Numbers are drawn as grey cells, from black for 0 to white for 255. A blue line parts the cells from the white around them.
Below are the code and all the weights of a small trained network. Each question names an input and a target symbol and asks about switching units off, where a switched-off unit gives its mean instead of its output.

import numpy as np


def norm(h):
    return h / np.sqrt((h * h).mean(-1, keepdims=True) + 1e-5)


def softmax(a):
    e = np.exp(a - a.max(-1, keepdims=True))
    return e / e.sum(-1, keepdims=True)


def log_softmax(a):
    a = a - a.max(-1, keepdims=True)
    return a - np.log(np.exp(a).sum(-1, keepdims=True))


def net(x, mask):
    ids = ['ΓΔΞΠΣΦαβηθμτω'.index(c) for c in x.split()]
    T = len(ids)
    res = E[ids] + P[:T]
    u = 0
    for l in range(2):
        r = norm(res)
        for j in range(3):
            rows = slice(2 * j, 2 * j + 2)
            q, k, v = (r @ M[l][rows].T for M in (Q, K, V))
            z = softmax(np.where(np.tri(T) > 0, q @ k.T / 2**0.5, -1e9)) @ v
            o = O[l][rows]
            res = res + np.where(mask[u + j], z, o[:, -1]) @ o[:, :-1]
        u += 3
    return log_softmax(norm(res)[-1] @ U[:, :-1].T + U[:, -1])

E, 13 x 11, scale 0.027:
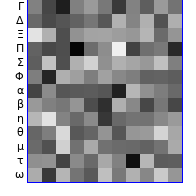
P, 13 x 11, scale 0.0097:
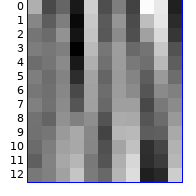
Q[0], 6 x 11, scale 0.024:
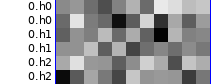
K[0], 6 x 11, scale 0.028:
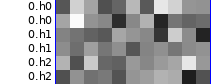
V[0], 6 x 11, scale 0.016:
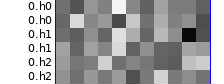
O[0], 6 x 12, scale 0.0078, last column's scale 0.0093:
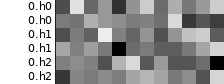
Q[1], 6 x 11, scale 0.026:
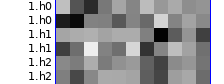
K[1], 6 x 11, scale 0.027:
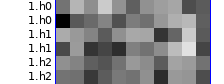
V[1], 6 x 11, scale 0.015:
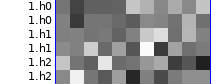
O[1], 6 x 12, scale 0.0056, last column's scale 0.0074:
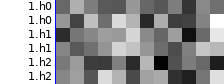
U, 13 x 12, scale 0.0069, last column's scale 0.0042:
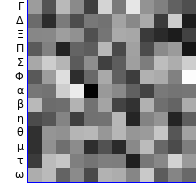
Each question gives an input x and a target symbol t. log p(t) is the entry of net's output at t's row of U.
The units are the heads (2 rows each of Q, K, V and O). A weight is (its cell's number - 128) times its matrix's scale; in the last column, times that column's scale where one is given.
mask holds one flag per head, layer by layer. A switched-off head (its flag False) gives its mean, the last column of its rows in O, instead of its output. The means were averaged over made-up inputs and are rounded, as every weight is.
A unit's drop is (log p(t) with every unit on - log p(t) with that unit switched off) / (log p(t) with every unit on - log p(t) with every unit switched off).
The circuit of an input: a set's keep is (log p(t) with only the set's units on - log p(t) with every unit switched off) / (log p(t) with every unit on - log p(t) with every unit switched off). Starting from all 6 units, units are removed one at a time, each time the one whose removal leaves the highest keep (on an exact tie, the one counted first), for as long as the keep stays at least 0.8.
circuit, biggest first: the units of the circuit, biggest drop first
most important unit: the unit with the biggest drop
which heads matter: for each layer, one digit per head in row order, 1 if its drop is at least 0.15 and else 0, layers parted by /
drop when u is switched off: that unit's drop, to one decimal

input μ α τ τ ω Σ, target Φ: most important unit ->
1.h2
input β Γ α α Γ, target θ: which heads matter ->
110 / 000
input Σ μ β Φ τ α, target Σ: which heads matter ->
001 / 010
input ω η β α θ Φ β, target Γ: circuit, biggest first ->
1.h2, 0.h2
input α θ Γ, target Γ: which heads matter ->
000 / 001
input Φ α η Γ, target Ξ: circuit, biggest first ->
1.h2, 0.h1
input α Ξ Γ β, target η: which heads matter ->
000 / 001
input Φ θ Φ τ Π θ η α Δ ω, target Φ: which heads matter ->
010 / 001
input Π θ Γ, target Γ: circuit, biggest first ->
1.h2, 0.h1
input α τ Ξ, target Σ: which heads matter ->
101 / 010
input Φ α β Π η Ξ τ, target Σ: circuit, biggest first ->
0.h2, 1.h1
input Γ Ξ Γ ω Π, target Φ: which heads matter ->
000 / 001
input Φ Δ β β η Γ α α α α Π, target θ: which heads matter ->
010 / 000
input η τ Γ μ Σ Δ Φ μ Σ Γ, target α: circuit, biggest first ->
0.h1
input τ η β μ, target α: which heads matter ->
010 / 001
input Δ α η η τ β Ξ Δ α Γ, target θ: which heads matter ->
010 / 000
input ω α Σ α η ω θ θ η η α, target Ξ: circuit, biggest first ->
0.h0, 1.h2
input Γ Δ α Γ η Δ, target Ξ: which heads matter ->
010 / 001
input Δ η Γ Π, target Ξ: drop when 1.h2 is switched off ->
0.8
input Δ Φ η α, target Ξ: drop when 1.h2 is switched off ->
0.4
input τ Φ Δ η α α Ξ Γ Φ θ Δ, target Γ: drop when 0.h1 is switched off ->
0.0
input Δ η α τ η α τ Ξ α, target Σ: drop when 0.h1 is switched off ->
0.2
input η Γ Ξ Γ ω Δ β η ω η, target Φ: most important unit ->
0.h1
